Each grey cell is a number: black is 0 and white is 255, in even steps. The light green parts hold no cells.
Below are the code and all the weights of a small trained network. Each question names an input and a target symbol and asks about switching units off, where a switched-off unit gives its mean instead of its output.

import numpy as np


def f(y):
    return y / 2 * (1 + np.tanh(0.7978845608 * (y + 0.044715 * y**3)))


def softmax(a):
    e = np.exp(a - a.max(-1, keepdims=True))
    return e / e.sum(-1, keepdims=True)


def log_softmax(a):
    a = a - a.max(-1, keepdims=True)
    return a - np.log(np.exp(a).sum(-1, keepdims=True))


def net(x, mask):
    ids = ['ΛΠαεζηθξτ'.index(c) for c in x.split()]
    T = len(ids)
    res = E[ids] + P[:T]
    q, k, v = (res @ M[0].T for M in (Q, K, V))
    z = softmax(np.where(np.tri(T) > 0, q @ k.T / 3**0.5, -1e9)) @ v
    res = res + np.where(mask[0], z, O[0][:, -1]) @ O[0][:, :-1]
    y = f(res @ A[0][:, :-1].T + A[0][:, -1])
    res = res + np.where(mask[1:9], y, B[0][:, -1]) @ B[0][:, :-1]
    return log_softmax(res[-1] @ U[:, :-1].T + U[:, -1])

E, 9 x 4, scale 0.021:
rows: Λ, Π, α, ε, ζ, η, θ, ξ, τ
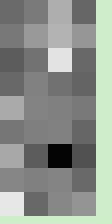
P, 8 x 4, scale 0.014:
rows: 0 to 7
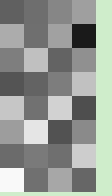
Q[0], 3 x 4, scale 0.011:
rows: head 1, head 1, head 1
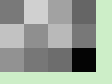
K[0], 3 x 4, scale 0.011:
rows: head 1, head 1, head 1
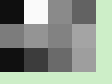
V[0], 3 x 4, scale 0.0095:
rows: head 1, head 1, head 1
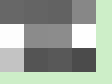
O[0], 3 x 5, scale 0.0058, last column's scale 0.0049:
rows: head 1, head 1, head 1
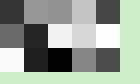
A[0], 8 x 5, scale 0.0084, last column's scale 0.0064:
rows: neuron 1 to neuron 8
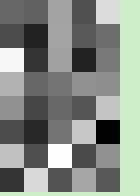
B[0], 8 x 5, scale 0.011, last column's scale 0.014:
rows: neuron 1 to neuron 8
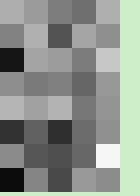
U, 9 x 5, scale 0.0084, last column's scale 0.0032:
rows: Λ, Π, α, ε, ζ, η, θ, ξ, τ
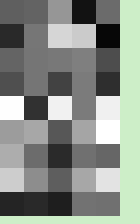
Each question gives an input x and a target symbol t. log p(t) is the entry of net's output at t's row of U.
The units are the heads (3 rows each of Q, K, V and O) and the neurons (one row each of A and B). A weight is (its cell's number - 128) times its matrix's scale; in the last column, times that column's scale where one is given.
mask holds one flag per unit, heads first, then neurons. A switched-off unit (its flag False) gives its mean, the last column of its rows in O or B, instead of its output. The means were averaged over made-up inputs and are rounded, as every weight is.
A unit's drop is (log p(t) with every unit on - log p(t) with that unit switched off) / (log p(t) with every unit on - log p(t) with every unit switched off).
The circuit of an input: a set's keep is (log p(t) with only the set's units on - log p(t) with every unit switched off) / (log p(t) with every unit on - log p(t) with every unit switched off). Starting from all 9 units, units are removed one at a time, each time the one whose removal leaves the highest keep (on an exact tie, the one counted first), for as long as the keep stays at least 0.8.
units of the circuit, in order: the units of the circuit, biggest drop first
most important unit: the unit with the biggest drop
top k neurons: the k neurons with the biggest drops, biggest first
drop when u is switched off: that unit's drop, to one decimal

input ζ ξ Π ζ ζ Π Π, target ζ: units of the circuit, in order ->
[neuron 3; head 1]
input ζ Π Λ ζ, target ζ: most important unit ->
neuron 3
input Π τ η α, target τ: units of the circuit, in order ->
[head 1; neuron 6]
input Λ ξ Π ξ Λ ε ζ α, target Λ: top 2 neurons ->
[neuron 3; neuron 7]
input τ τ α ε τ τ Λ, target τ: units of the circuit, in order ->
[head 1; neuron 6]
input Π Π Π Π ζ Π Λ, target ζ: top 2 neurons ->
[neuron 3; neuron 8]
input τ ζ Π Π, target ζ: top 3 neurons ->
[neuron 3; neuron 8; neuron 7]
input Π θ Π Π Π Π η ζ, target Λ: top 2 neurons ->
[neuron 3; neuron 7]
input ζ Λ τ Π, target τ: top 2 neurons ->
[neuron 6; neuron 5]
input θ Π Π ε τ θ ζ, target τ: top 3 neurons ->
[neuron 6; neuron 3; neuron 1]
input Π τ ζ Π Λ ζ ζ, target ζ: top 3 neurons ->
[neuron 5; neuron 8; neuron 7]
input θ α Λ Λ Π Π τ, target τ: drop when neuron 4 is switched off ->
0.0
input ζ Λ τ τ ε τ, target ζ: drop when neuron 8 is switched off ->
0.1
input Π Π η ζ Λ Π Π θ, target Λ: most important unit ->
neuron 3
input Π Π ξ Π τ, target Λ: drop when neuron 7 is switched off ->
0.2
